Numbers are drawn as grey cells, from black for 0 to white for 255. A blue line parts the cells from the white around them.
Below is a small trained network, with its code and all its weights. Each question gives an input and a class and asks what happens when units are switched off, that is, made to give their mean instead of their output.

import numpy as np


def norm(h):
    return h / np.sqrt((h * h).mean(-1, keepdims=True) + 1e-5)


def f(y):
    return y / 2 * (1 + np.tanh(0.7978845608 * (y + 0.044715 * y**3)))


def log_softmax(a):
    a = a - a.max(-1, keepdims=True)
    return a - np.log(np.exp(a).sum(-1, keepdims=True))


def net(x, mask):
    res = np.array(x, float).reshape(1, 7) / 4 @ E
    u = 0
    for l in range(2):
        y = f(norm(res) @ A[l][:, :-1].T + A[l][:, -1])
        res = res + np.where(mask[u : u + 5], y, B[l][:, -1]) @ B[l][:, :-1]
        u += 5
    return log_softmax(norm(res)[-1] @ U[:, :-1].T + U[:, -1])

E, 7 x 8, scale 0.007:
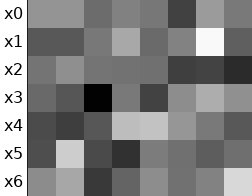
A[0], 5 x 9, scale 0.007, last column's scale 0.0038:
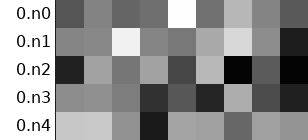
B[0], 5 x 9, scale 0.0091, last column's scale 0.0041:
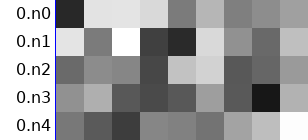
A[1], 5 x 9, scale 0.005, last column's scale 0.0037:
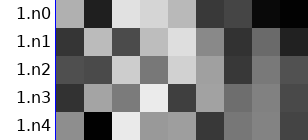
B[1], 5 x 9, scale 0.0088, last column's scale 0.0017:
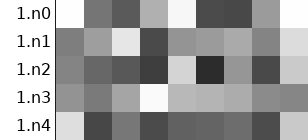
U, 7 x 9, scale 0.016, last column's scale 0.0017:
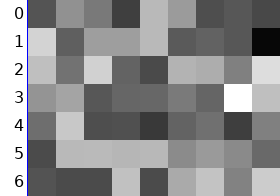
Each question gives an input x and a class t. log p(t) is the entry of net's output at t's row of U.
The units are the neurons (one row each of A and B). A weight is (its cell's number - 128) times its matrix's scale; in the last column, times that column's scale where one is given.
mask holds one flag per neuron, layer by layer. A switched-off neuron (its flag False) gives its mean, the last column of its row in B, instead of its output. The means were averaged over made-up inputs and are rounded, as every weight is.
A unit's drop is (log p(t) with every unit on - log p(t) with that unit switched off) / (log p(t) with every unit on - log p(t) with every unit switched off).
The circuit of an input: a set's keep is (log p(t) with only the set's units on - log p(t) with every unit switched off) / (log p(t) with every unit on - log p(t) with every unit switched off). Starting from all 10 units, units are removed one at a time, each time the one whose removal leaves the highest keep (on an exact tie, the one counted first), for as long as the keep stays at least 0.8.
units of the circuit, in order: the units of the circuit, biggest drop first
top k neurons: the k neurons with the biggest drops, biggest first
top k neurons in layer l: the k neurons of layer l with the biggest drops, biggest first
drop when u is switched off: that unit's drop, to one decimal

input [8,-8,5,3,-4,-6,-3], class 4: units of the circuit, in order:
(0.n3 1.n3)
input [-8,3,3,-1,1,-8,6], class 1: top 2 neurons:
(0.n4 1.n0)
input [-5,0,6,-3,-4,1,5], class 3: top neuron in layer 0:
(0.n4)
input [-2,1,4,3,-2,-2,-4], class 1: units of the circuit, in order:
(0.n4 1.n0)
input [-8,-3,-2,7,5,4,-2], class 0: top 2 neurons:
(0.n2 0.n4)
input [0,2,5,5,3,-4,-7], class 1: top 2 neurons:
(1.n0 0.n4)
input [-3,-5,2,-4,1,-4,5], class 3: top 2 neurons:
(0.n4 1.n0)
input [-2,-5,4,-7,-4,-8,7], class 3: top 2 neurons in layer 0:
(0.n4 0.n1)
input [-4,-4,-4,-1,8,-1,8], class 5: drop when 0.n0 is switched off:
0.4
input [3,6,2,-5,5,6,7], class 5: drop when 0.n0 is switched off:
0.3
